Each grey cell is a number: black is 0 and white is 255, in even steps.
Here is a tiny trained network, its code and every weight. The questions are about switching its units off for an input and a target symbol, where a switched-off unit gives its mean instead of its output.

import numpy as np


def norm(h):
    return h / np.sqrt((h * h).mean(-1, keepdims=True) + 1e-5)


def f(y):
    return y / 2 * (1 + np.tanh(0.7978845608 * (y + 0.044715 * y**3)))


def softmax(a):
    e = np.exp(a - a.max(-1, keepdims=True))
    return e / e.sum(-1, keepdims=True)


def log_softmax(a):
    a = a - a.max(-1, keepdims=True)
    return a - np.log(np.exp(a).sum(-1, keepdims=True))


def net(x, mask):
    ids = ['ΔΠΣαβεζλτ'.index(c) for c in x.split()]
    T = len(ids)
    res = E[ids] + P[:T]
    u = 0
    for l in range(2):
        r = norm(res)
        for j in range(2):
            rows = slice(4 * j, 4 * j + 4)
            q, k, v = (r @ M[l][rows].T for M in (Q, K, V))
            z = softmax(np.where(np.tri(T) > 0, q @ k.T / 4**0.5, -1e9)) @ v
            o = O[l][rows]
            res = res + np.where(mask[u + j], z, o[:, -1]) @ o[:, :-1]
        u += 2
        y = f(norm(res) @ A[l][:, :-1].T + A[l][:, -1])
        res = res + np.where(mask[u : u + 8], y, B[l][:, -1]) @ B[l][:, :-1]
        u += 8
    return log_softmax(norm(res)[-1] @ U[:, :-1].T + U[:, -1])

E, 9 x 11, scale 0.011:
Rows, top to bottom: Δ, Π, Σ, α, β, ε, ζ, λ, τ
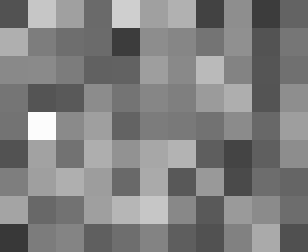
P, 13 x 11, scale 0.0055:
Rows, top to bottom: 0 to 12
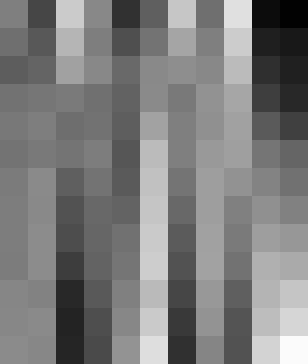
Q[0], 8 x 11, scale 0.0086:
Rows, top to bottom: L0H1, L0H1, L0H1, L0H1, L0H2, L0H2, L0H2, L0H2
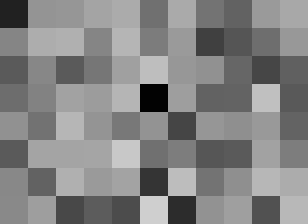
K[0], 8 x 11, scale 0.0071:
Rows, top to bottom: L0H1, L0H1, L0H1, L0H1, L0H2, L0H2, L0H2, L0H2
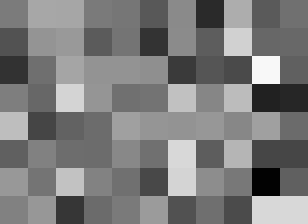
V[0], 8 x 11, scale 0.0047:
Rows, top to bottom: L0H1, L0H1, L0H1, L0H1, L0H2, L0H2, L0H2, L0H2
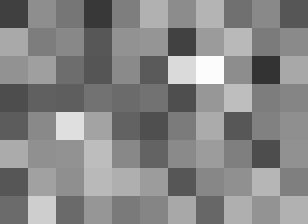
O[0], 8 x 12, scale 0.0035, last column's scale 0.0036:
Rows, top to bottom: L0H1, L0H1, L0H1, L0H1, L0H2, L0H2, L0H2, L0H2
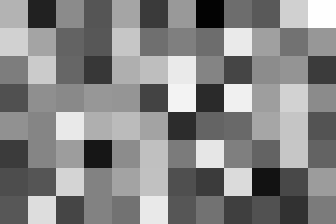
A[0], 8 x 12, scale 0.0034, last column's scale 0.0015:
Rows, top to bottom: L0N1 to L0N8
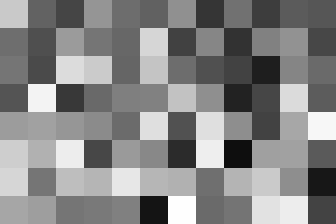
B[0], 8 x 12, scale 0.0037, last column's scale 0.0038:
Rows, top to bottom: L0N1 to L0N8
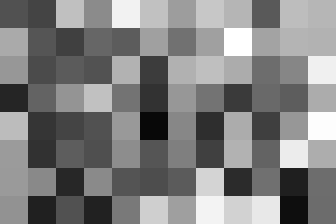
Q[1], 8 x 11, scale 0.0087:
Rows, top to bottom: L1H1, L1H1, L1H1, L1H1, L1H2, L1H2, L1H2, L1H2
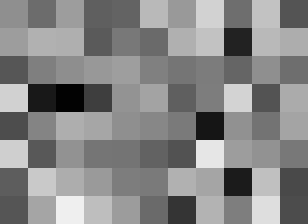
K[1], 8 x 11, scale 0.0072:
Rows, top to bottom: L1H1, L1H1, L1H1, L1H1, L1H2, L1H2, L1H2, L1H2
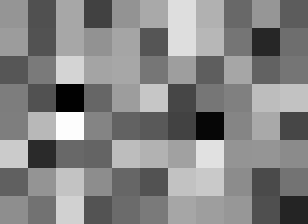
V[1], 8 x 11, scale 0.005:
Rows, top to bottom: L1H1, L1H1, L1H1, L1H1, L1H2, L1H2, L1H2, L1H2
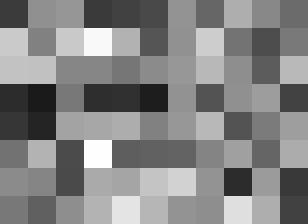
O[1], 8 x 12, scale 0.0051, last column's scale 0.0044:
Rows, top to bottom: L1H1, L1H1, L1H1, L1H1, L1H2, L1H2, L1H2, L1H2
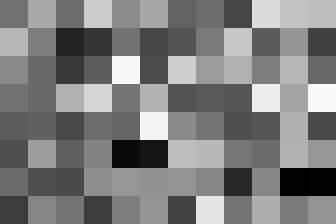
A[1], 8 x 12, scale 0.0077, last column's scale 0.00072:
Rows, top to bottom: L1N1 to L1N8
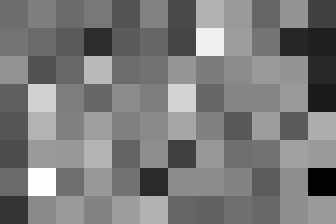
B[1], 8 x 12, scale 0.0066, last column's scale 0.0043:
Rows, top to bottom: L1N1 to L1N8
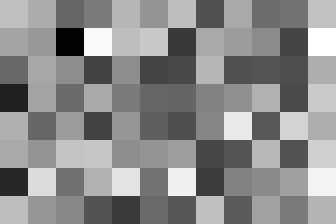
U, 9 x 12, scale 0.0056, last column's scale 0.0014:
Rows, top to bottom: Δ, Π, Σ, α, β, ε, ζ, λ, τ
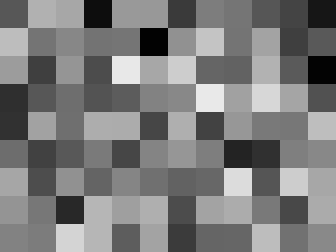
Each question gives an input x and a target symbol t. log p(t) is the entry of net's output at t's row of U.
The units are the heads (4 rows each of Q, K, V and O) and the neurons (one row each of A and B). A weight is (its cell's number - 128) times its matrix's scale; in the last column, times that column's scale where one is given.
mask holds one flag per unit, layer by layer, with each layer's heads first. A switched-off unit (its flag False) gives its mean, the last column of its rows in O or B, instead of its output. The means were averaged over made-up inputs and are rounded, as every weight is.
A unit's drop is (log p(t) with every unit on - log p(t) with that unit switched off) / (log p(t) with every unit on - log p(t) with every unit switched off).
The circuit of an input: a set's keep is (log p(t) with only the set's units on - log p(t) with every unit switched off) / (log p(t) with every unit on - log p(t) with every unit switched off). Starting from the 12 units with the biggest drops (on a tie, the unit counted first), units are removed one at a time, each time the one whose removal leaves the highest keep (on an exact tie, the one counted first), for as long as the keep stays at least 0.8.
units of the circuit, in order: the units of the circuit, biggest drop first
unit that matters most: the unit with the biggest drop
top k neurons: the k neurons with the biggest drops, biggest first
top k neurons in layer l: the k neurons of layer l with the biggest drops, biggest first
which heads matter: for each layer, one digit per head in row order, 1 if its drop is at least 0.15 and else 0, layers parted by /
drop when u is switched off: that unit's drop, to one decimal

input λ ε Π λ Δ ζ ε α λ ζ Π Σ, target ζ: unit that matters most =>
L0H2
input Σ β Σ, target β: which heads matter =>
10 / 00
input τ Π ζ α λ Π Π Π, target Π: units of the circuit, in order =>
[L0H2, L1H2, L1N3]
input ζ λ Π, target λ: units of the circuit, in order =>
[L1N2, L1H2]
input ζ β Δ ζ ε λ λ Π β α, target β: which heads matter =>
11 / 01
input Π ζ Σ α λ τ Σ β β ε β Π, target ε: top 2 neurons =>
[L0N2, L0N4]
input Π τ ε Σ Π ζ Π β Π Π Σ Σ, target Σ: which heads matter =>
10 / 01
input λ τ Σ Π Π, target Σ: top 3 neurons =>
[L0N8, L0N1, L1N2]
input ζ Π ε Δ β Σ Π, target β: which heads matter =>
00 / 01
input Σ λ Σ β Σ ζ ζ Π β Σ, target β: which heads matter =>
10 / 01
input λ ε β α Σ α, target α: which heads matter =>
10 / 00
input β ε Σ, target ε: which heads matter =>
11 / 01
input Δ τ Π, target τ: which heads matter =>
00 / 10
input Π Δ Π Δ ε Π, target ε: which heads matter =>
00 / 00
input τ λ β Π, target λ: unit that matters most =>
L1H2
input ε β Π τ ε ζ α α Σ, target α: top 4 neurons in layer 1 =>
[L1N7, L1N4, L1N2, L1N6]
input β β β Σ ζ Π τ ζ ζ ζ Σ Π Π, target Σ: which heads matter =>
11 / 11
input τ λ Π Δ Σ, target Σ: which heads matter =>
11 / 01
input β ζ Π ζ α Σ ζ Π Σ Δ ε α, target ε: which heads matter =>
00 / 01
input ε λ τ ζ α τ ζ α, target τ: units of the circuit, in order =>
[L1H1]
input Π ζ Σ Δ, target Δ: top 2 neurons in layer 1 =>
[L1N8, L1N2]
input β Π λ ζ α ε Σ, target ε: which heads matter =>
10 / 01
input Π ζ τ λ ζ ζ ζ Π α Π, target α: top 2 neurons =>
[L0N8, L1N7]
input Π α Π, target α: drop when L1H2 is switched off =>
0.1
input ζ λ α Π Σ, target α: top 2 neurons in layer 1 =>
[L1N7, L1N2]
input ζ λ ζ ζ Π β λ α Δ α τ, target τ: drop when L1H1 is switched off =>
0.3
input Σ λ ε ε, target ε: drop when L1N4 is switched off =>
0.0
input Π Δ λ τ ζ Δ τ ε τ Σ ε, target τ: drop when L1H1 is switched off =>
0.1
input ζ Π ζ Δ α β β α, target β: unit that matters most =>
L0H1
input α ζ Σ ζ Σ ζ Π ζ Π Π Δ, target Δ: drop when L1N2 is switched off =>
0.3
